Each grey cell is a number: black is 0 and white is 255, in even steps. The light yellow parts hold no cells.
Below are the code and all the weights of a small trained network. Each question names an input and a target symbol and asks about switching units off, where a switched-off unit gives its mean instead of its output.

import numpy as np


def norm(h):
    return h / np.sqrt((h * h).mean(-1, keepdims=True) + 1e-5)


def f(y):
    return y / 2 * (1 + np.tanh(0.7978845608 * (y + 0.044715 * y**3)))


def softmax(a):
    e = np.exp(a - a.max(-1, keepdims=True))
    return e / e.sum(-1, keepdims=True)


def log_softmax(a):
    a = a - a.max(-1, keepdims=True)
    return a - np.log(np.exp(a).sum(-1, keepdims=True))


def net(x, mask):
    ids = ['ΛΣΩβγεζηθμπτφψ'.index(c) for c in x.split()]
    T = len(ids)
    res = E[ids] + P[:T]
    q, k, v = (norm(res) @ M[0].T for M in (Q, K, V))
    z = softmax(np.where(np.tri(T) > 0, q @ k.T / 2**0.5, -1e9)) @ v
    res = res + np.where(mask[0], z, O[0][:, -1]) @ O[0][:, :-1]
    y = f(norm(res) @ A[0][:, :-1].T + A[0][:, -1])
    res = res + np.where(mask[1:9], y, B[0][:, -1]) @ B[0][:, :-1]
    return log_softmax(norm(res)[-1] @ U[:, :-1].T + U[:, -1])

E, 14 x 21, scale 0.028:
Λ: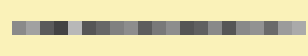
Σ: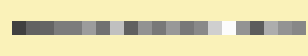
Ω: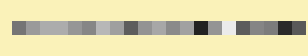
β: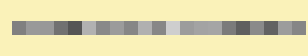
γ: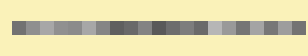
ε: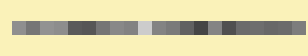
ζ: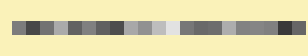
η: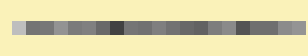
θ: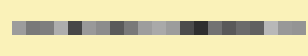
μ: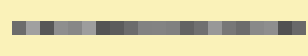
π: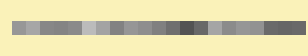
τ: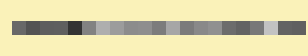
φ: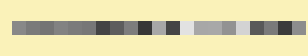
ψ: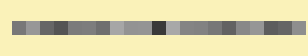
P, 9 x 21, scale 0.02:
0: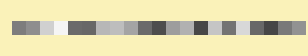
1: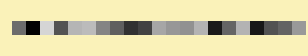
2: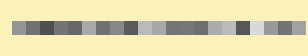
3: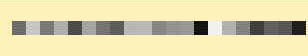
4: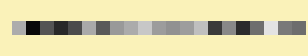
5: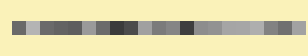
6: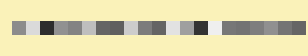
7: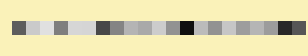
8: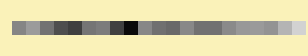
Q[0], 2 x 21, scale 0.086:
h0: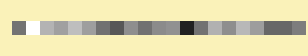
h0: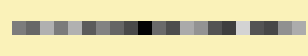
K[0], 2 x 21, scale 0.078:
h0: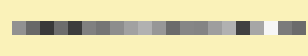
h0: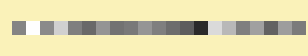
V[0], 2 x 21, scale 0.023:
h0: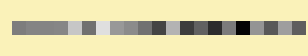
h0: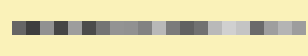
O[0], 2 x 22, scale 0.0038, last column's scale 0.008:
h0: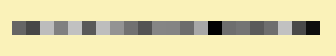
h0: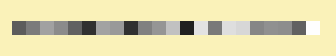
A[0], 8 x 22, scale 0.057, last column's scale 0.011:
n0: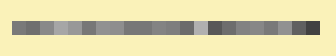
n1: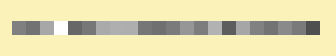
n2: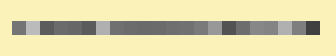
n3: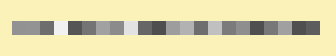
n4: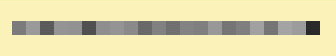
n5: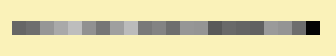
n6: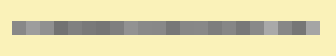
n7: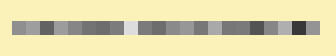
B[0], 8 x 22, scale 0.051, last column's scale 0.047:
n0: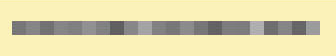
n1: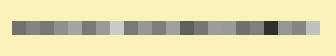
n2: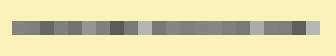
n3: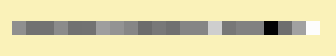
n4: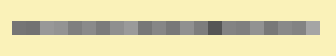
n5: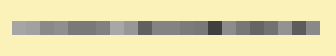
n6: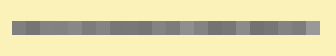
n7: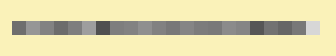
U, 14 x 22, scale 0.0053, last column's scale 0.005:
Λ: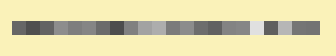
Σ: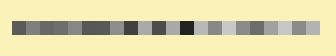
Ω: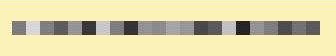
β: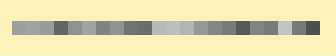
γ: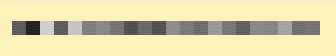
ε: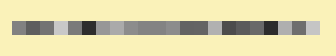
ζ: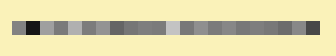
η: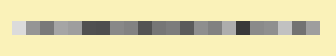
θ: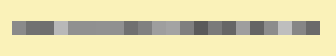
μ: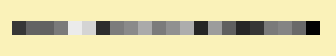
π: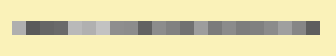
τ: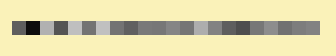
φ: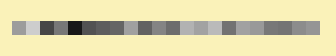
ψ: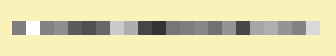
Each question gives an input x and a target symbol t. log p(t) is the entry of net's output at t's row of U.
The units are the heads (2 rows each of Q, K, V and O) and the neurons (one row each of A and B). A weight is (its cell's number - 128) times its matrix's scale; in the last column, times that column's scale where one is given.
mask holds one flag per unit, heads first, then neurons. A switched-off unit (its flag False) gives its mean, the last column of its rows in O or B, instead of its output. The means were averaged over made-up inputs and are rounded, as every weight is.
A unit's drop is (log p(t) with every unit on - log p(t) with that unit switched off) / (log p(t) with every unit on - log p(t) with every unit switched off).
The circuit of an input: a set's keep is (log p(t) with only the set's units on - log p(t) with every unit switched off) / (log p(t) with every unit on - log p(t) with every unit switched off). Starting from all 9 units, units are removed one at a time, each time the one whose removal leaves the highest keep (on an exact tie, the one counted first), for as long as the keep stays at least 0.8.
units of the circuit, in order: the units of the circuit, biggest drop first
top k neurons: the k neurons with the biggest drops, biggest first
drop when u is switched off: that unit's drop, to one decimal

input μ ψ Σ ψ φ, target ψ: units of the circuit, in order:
[h0, n5, n3]
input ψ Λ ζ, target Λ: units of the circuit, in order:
[n3, n1, n7]
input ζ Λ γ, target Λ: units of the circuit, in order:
[n3, n1, n7]
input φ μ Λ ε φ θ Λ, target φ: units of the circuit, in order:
[n1, h0]
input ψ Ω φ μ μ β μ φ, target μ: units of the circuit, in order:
[n3]
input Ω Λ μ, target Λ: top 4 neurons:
[n3, n1, n7, n0]
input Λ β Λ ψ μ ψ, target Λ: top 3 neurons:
[n3, n7, n1]
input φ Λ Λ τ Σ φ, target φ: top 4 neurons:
[n1, n3, n7, n2]
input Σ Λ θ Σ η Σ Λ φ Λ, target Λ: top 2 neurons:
[n3, n4]
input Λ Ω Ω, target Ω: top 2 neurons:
[n3, n7]
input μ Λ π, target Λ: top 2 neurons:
[n3, n1]
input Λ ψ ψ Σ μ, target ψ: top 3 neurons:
[n5, n3, n1]
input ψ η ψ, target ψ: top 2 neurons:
[n3, n2]
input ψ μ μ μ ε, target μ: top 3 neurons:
[n3, n1, n2]
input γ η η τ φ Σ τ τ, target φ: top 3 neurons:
[n1, n3, n7]
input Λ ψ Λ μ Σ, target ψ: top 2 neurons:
[n5, n3]
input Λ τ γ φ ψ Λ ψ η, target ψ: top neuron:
[n5]
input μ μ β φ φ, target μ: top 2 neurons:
[n3, n7]
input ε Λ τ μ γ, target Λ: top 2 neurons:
[n0, n3]
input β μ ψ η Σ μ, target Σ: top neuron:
[n3]
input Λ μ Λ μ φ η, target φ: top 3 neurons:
[n1, n3, n7]
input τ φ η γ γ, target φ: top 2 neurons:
[n1, n7]
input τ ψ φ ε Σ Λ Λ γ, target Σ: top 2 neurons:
[n3, n4]
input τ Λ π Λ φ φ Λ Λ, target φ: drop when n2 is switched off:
0.3
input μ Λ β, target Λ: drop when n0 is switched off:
0.2
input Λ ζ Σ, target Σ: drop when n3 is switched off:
1.2
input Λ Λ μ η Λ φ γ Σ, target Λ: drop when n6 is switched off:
0.0
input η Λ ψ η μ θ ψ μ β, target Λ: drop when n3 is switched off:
0.4
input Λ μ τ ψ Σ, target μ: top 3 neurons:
[n3, n1, n2]
